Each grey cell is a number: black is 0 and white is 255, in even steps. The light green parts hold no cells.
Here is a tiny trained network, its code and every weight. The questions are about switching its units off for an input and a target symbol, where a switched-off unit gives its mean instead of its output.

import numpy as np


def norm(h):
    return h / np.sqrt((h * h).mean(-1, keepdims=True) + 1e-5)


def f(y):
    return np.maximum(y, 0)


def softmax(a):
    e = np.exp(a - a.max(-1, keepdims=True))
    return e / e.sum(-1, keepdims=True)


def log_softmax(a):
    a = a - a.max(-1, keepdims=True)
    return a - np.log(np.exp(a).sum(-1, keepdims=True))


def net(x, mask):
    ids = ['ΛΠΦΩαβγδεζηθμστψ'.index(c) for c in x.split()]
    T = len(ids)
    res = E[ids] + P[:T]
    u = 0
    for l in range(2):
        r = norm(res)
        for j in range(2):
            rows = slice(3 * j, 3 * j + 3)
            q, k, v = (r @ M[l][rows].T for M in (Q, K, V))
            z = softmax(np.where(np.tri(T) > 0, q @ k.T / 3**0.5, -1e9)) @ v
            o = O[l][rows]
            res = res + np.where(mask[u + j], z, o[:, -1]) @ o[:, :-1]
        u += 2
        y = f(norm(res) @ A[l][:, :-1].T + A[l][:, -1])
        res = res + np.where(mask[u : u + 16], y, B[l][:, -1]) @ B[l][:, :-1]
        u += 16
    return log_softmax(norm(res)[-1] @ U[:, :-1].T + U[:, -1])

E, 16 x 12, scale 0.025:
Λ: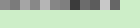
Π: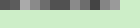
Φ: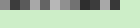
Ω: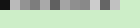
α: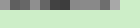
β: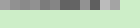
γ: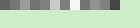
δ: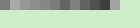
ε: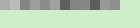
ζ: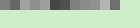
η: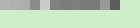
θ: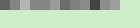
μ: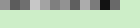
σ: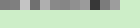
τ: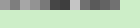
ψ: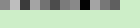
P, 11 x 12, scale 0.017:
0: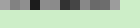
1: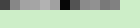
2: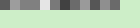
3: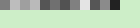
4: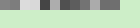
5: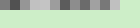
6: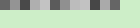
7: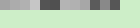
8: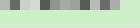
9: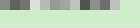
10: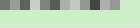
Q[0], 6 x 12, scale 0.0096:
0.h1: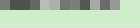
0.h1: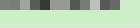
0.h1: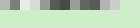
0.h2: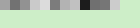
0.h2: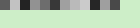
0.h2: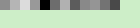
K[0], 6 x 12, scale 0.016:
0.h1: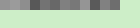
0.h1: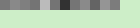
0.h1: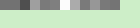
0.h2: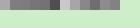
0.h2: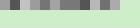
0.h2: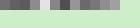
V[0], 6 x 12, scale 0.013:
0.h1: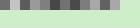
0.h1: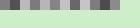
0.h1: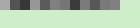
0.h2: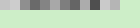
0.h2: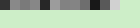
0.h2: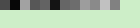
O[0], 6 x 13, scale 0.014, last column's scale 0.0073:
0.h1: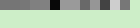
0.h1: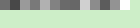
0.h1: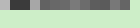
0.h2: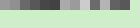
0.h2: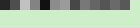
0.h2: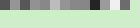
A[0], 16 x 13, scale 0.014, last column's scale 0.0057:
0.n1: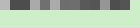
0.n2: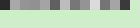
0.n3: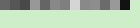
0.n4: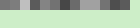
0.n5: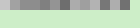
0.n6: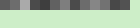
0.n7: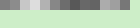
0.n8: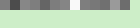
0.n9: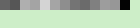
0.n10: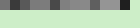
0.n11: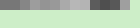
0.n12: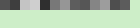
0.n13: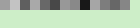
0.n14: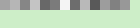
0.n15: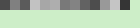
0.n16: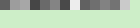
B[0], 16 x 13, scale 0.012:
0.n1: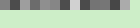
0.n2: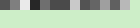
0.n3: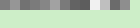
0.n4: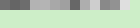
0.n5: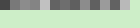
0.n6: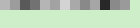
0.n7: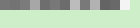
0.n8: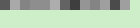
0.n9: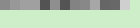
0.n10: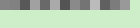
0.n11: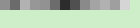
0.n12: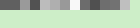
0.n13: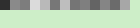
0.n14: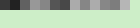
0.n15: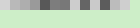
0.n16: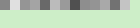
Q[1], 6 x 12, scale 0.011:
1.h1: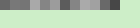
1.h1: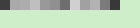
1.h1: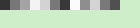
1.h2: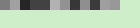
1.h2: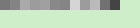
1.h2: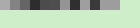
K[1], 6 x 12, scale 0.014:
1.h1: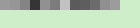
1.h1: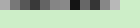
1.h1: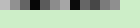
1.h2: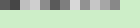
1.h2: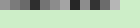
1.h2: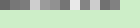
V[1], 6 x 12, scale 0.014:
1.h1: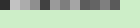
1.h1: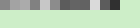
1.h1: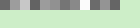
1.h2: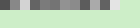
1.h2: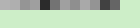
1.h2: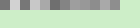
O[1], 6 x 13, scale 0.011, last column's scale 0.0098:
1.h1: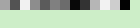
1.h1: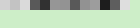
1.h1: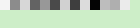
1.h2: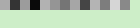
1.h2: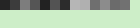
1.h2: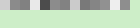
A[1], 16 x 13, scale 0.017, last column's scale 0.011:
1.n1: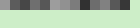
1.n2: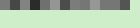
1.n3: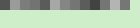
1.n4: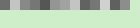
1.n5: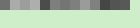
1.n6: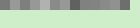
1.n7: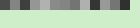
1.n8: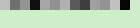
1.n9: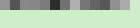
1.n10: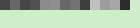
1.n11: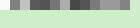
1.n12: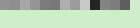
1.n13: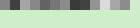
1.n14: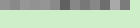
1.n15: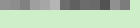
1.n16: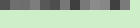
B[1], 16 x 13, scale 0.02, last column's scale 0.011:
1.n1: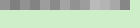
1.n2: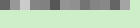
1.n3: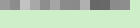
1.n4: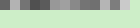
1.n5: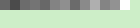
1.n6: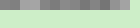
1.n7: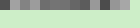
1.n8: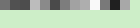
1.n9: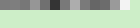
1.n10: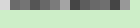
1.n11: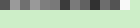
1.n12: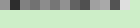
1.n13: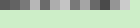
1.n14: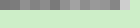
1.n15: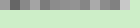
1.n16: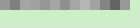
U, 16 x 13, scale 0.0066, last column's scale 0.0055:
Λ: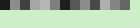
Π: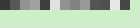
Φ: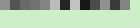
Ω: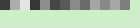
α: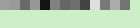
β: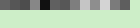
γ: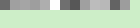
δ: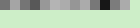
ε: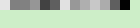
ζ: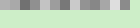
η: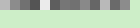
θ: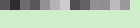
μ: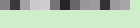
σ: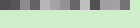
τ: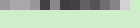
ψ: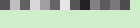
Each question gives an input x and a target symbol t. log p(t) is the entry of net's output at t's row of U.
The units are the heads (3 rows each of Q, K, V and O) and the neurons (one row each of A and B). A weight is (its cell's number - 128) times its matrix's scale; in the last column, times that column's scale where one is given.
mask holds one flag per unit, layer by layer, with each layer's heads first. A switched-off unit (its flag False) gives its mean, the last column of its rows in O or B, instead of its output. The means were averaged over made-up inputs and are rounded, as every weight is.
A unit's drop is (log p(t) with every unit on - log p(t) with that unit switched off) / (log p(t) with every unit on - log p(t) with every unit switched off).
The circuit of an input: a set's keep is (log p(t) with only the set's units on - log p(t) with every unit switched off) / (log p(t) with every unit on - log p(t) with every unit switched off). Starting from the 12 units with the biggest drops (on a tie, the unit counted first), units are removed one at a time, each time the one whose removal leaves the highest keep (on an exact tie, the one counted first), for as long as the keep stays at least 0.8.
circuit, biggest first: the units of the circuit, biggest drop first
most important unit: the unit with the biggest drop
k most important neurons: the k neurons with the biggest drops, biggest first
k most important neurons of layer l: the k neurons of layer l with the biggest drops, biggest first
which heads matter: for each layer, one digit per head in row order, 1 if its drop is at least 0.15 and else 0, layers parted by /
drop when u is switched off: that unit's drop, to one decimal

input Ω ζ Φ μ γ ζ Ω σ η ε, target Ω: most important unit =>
0.h1
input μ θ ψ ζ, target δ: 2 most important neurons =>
(0.n6, 0.n12)
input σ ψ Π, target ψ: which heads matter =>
10 / 00
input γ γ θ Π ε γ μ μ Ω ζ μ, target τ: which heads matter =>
00 / 10
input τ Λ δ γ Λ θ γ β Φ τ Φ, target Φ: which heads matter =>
00 / 00
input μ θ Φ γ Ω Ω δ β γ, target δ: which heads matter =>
01 / 10
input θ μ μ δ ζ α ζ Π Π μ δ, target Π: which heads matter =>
01 / 00
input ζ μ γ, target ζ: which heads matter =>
01 / 01
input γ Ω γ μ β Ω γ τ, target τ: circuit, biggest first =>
(1.h1, 1.n11)
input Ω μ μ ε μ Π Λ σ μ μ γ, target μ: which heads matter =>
11 / 11
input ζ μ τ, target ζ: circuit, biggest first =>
(0.h2, 1.h2)
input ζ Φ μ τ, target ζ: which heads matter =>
01 / 11
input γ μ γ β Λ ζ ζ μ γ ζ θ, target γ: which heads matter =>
11 / 00
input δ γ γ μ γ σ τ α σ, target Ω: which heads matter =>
01 / 01
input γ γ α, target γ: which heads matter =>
10 / 00
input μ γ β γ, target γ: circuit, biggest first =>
(0.n16, 0.h1)
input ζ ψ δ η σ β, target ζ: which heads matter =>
01 / 01
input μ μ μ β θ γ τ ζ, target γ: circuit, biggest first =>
(0.h1)
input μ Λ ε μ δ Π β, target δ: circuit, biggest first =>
(0.h2, 0.n6, 0.n12)
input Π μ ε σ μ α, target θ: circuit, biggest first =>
(0.h2, 1.h1, 1.h2)
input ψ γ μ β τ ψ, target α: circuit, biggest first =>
(1.h1)
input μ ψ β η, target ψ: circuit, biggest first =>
(0.h1, 0.n13)
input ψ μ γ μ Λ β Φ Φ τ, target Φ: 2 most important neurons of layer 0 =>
(0.n1, 0.n12)
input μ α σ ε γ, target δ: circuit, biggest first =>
(1.h1, 0.h1)
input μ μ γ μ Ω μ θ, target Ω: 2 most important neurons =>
(0.n2, 1.n13)
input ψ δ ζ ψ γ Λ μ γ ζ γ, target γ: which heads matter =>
00 / 00
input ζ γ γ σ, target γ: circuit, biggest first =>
(0.h1)
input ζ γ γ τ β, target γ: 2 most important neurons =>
(1.n9, 0.n15)
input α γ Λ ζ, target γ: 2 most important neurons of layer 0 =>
(0.n4, 0.n16)
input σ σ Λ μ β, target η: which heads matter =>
01 / 10
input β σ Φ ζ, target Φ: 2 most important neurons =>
(0.n1, 0.n12)
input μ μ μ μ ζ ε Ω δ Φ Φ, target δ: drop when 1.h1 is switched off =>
0.3
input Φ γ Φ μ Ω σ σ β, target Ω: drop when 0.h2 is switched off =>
-0.1
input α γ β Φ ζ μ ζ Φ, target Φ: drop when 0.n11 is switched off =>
0.0
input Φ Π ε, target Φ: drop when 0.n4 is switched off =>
0.1
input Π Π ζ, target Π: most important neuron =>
(1.n13)
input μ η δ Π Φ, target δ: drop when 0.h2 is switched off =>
0.4
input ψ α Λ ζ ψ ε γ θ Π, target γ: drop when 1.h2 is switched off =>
-0.1
